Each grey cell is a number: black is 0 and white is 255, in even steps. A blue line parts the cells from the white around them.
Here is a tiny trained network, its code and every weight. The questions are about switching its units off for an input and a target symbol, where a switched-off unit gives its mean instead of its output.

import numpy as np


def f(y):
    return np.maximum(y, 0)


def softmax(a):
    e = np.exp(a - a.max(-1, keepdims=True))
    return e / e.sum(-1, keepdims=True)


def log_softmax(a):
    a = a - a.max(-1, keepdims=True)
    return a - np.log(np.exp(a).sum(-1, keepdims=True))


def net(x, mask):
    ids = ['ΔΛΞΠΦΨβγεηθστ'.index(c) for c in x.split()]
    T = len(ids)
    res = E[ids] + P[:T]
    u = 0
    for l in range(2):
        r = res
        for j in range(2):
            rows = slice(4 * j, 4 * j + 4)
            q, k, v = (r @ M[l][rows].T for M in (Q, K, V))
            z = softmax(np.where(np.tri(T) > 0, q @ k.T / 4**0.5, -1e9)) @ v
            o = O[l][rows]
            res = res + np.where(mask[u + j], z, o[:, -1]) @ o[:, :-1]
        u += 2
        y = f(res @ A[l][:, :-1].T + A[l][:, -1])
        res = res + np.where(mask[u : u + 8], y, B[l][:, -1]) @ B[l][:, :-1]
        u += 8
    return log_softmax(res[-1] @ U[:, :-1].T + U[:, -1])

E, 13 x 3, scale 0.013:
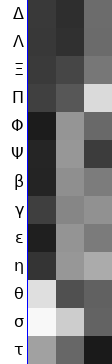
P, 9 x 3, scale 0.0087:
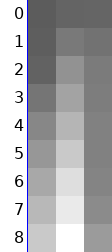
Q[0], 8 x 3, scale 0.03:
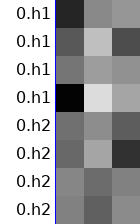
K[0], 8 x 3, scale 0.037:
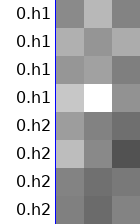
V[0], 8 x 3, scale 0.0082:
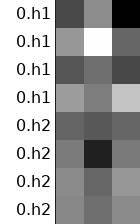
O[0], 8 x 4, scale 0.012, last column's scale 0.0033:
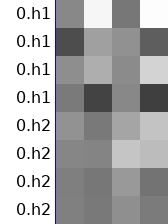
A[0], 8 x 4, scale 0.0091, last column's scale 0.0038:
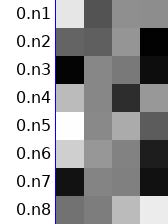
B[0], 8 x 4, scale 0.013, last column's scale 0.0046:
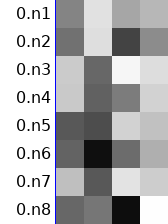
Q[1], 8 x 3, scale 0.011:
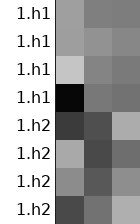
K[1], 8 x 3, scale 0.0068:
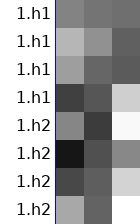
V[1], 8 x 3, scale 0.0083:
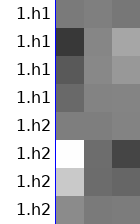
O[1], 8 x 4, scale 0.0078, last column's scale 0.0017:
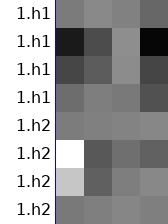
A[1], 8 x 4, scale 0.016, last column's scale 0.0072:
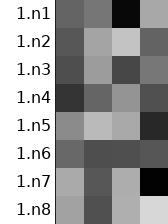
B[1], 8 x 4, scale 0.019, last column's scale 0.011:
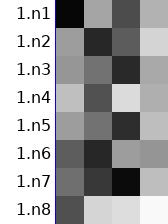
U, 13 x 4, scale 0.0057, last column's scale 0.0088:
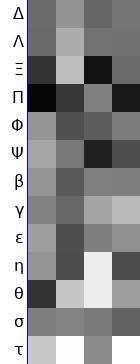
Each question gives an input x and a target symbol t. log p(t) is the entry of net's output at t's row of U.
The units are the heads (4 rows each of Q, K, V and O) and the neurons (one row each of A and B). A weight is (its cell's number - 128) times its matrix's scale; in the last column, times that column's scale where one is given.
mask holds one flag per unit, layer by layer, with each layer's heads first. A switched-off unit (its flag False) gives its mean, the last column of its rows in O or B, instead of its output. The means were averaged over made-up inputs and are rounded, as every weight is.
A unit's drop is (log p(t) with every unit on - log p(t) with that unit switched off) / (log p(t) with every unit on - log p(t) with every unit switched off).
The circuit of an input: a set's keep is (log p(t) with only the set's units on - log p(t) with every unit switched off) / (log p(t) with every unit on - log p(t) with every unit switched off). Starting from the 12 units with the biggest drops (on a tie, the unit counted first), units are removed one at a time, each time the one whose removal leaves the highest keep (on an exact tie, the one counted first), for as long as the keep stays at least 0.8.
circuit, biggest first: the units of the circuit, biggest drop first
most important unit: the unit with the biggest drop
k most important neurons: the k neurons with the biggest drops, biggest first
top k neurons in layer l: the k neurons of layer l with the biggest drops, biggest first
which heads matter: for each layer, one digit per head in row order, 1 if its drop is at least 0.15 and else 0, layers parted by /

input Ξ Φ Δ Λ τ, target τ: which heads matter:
10 / 10
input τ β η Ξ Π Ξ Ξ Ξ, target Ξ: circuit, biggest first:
[0.n5, 0.n3, 0.n7, 1.n1]
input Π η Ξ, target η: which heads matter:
00 / 11
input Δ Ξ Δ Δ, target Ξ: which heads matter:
10 / 00
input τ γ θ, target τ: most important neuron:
[1.n8]
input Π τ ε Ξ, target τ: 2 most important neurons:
[0.n5, 1.n7]
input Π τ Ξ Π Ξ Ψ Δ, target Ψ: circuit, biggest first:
[0.h1, 1.n8, 1.n5]
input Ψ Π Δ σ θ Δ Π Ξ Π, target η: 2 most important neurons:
[0.n3, 0.n7]
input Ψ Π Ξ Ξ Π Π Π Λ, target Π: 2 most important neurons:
[0.n3, 1.n1]
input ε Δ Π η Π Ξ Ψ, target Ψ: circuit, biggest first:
[0.h1, 1.n5, 1.n8]
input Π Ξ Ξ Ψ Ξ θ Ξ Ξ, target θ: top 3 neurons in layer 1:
[1.n2, 1.n7, 1.n5]
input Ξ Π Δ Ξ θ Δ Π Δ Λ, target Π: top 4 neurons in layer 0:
[0.n3, 0.n7, 0.n1, 0.n4]
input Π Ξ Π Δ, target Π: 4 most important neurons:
[0.n3, 1.n1, 0.n7, 1.n6]
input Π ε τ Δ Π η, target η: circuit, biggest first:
[0.h1, 0.n4, 1.h1, 1.n4]
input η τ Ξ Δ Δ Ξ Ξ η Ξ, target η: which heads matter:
10 / 11
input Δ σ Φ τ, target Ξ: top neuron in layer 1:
[1.n7]
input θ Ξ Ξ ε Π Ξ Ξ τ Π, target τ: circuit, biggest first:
[1.h2, 0.n4, 0.h1, 1.n2]
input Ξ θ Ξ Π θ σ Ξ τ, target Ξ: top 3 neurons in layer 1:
[1.n1, 1.n7, 1.n4]
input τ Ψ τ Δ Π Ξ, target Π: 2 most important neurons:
[0.n3, 0.n7]
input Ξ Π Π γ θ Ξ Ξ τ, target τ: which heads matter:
11 / 10
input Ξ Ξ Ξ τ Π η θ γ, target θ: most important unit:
0.h1
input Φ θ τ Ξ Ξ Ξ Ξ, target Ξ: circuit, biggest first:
[0.n3, 0.n7, 1.n1, 0.n5]
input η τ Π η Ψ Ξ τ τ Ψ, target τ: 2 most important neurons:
[1.n8, 1.n2]
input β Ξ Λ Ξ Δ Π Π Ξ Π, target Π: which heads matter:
10 / 00
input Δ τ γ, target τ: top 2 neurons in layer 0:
[0.n5, 0.n6]
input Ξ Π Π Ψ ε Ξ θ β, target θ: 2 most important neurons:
[1.n8, 0.n5]
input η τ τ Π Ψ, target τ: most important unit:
1.h2
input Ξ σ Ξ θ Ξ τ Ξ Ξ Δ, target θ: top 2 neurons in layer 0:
[0.n5, 0.n1]
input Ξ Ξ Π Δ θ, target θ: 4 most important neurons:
[1.n8, 0.n5, 0.n6, 0.n4]
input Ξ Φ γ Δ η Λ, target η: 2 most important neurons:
[0.n4, 1.n4]
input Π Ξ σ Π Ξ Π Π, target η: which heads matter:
10 / 01
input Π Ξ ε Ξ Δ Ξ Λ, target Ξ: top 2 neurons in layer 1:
[1.n1, 1.n3]
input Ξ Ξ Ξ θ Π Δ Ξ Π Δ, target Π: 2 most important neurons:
[0.n3, 0.n7]
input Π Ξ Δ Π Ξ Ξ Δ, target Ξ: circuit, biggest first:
[0.n3, 0.n7, 1.n1]
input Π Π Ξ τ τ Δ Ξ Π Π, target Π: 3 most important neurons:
[0.n8, 0.n3, 0.n7]
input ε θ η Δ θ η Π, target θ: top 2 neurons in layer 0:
[0.n5, 0.n8]
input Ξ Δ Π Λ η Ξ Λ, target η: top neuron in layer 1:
[1.n4]
